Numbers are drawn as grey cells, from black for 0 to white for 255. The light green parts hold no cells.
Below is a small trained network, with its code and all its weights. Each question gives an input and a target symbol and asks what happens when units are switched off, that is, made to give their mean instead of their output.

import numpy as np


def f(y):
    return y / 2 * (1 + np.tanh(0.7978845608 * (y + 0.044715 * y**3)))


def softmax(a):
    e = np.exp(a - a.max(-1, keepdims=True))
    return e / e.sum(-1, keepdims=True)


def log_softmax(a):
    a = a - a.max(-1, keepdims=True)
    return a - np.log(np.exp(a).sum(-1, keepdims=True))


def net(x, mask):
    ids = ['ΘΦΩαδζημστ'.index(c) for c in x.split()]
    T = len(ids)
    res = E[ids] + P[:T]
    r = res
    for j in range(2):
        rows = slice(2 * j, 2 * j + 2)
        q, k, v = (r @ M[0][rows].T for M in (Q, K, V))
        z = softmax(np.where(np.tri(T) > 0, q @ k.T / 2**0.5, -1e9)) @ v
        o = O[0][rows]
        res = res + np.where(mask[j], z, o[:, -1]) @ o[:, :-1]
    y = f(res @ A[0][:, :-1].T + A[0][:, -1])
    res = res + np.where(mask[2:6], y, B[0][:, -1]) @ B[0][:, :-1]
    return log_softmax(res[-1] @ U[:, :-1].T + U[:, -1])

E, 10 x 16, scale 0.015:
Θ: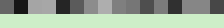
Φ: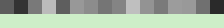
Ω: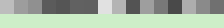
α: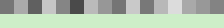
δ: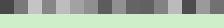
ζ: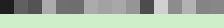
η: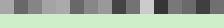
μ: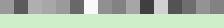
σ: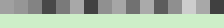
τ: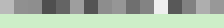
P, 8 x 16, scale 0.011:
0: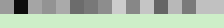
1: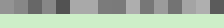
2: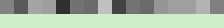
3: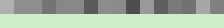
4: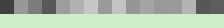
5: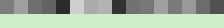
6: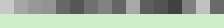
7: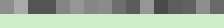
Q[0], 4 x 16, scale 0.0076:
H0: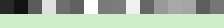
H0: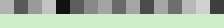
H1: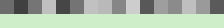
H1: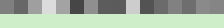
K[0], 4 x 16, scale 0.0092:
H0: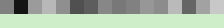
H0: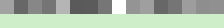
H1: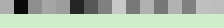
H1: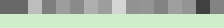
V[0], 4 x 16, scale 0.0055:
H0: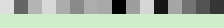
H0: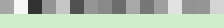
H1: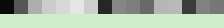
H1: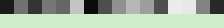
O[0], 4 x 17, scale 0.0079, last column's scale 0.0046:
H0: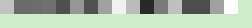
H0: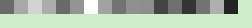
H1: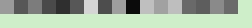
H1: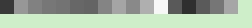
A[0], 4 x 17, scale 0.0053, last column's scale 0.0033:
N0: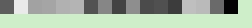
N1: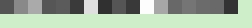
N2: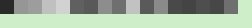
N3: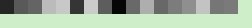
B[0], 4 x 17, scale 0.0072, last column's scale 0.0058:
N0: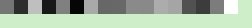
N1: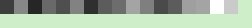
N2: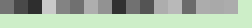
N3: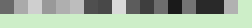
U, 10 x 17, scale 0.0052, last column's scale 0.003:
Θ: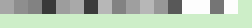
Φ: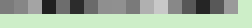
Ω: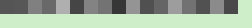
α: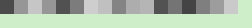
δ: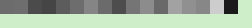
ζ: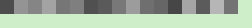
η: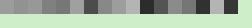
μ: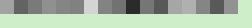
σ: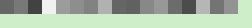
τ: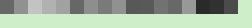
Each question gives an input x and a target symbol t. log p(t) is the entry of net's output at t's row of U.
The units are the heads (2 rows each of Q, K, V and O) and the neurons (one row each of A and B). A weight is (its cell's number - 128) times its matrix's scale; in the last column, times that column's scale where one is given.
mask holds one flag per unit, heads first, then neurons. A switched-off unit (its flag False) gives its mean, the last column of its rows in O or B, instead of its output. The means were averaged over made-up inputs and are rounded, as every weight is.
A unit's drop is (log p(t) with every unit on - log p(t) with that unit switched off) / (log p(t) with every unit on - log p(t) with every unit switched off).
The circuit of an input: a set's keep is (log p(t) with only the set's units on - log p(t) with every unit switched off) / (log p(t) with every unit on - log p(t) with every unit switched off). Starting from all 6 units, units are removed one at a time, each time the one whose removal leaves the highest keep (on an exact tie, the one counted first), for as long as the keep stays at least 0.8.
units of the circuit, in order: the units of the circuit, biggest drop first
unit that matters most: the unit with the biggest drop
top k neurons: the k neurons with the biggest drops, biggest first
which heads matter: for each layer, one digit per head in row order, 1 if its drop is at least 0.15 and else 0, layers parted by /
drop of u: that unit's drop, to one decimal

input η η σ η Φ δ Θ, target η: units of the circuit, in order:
H0
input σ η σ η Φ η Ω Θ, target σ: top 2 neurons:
N2; N0
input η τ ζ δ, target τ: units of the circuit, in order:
N3; H0
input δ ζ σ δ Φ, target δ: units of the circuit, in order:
H1; N1
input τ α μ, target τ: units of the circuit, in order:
H0; N3
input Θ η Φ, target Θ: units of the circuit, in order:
H0; N0
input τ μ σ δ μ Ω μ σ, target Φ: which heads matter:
01
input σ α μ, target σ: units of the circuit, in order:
H1; N2
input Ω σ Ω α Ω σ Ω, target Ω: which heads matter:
01
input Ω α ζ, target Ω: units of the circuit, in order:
H1; N0; N2
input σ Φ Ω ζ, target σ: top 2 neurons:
N2; N0
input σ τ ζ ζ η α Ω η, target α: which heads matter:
10
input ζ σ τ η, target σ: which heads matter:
01
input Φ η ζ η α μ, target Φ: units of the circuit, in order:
H1
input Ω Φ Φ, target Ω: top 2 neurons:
N0; N2
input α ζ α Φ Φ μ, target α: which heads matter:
10
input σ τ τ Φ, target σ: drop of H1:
0.7
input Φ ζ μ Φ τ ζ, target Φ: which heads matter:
11
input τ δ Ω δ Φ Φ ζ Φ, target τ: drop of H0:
1.1
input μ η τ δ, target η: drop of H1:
0.1
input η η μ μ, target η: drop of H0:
1.0
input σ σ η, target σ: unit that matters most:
H1
